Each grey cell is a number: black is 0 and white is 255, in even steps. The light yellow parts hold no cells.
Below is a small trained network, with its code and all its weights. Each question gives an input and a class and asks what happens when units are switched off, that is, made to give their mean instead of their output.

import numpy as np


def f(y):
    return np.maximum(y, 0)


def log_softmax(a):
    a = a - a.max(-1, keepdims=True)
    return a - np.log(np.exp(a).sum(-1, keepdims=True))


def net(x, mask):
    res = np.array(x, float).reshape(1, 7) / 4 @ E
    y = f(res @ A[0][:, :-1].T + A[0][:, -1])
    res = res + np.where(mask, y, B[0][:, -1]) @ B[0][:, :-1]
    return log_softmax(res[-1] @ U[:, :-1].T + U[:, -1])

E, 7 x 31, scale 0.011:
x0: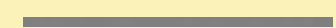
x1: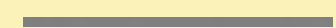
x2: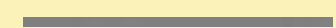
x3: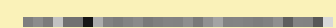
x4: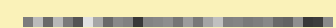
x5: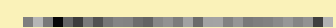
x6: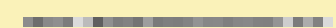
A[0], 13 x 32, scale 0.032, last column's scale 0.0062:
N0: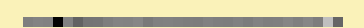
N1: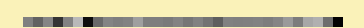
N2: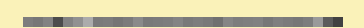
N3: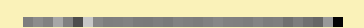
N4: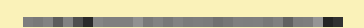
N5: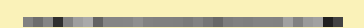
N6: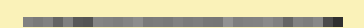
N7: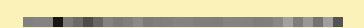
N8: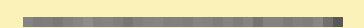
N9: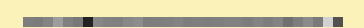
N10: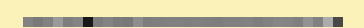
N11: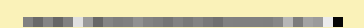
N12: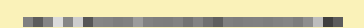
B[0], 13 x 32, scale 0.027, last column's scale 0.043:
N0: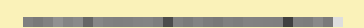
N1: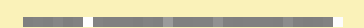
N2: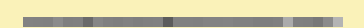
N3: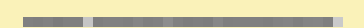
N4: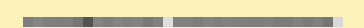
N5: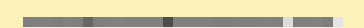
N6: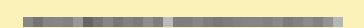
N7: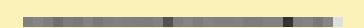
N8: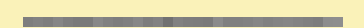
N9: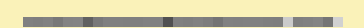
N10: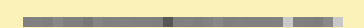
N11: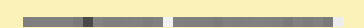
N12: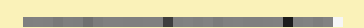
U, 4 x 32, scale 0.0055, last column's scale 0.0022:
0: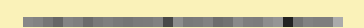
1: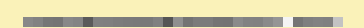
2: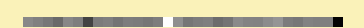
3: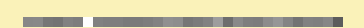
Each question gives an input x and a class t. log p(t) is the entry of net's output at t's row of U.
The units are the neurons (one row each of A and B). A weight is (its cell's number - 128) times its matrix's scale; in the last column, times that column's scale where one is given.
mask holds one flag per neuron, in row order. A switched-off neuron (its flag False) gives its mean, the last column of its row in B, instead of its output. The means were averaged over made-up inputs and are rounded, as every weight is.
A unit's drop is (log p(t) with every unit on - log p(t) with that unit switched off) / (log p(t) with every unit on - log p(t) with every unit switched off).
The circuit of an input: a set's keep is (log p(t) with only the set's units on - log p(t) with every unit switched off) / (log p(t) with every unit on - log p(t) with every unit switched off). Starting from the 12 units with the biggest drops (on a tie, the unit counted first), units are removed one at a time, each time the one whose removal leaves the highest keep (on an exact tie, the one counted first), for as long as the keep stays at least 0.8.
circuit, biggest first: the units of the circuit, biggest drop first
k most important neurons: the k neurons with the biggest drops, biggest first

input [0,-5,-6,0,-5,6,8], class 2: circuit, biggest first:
[N11]
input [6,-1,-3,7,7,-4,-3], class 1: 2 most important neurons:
[N1; N9]
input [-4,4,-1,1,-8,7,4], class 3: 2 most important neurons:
[N1; N12]
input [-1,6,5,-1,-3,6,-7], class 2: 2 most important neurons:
[N4; N12]
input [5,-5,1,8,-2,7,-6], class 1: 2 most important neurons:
[N9; N10]
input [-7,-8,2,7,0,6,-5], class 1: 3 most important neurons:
[N9; N12; N10]
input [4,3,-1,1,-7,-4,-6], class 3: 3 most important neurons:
[N1; N11; N12]
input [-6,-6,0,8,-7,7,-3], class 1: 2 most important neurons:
[N9; N10]
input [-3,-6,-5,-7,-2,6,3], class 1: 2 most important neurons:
[N5; N12]
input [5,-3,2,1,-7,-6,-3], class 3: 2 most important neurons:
[N1; N0]
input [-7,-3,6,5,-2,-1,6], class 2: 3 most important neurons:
[N11; N5; N2]
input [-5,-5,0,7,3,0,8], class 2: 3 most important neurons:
[N11; N5; N2]
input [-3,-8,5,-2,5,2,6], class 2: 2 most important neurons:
[N1; N11]
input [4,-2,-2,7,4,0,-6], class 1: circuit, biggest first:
[N9]
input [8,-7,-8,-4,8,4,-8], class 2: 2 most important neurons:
[N1; N4]
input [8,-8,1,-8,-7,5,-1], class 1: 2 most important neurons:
[N5; N2]
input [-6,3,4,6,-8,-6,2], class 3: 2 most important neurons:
[N1; N12]
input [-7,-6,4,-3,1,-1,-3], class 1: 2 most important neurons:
[N11; N1]
